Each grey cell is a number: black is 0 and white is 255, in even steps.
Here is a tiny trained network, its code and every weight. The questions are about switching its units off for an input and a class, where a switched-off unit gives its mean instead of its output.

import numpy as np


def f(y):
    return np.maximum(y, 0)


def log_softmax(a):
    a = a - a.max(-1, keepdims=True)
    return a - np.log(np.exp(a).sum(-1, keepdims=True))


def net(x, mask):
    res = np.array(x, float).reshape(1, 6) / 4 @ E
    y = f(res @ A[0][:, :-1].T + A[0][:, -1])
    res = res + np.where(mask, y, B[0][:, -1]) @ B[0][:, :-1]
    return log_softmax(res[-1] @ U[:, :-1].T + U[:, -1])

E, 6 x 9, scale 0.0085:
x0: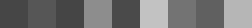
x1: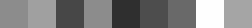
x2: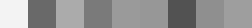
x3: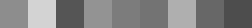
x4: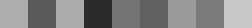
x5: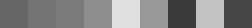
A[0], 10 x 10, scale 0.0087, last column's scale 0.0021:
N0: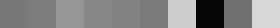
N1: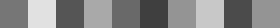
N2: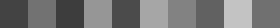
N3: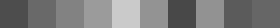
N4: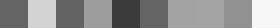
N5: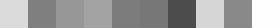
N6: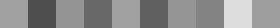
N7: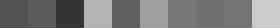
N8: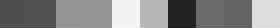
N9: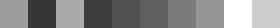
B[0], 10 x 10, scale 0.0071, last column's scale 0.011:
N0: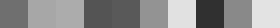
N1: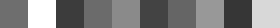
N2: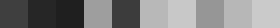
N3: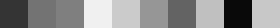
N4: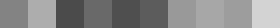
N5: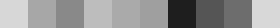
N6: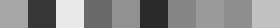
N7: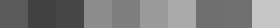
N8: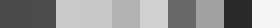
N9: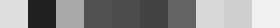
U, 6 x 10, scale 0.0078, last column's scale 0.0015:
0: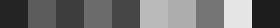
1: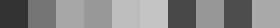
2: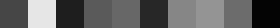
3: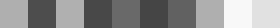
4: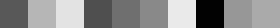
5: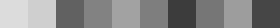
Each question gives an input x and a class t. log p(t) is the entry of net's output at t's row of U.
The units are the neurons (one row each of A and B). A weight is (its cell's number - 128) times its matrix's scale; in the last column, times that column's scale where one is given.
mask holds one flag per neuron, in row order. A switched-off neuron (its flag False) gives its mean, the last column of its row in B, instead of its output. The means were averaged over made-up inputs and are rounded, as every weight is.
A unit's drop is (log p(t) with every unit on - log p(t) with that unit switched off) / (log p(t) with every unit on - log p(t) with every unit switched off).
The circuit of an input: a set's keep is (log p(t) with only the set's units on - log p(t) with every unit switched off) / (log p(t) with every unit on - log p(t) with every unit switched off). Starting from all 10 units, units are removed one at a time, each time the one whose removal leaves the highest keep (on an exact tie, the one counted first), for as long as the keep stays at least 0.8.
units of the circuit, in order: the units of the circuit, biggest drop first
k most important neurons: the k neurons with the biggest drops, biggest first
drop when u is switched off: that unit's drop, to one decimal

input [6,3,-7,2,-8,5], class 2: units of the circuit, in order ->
(N1)
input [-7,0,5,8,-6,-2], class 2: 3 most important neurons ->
(N1, N9, N8)
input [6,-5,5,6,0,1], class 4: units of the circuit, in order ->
(N0, N3)
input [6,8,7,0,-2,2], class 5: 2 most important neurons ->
(N5, N6)
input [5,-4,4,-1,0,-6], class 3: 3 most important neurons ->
(N9, N6, N8)
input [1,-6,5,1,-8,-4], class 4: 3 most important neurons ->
(N0, N5, N3)
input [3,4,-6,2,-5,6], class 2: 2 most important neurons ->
(N1, N4)
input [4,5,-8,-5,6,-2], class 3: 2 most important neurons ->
(N9, N6)
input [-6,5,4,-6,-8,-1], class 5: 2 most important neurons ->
(N5, N8)
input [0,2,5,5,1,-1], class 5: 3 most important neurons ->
(N5, N9, N2)
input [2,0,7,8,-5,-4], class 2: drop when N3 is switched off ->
-0.1
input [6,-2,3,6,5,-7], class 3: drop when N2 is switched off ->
-0.1
